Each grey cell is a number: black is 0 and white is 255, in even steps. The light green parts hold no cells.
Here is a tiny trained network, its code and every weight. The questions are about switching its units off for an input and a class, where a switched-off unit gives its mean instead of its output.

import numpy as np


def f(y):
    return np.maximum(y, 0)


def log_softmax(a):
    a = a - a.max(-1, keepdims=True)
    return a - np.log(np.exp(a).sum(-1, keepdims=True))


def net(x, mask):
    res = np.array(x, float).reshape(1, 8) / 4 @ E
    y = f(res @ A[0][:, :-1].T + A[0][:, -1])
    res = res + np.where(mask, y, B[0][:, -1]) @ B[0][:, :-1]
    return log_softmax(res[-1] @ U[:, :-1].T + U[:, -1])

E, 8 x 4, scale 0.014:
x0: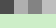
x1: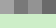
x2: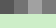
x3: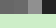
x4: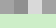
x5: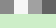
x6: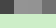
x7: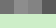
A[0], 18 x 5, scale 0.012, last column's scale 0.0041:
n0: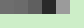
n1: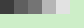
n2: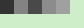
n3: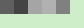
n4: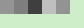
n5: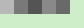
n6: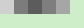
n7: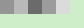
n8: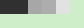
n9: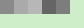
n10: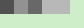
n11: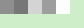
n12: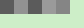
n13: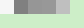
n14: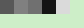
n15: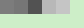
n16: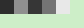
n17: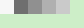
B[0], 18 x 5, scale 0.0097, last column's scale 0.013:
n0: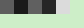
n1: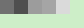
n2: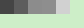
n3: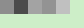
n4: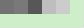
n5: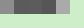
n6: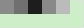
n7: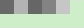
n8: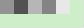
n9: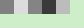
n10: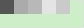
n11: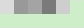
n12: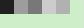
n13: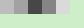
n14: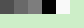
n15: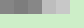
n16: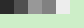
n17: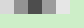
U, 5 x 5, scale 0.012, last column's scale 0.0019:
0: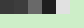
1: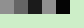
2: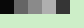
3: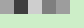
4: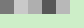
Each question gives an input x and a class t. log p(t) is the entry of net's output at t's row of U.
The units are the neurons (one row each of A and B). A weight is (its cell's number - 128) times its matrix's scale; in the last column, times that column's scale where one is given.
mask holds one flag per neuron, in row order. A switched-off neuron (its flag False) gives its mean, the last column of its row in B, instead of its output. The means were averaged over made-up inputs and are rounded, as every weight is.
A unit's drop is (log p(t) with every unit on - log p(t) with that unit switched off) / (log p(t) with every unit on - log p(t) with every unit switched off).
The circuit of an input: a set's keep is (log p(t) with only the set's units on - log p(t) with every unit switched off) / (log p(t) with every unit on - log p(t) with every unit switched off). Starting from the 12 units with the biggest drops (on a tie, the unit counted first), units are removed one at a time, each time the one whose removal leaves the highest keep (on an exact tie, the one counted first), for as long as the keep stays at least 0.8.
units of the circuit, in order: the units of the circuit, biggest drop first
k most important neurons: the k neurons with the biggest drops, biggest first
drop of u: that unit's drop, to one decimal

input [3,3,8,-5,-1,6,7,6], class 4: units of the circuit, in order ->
(n9)
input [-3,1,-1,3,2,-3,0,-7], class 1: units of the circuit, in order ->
(n17, n16)
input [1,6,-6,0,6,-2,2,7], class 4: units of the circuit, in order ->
(n0, n9, n1)
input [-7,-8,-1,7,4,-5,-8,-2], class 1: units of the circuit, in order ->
(n17, n6)
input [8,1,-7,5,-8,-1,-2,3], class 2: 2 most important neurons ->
(n12, n16)
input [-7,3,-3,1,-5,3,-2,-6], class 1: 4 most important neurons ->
(n6, n16, n13, n17)
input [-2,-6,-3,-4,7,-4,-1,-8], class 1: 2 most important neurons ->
(n17, n13)
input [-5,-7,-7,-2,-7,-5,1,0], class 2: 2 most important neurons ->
(n4, n15)
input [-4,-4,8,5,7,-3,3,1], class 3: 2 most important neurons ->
(n11, n8)
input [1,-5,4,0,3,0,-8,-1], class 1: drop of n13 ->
0.2
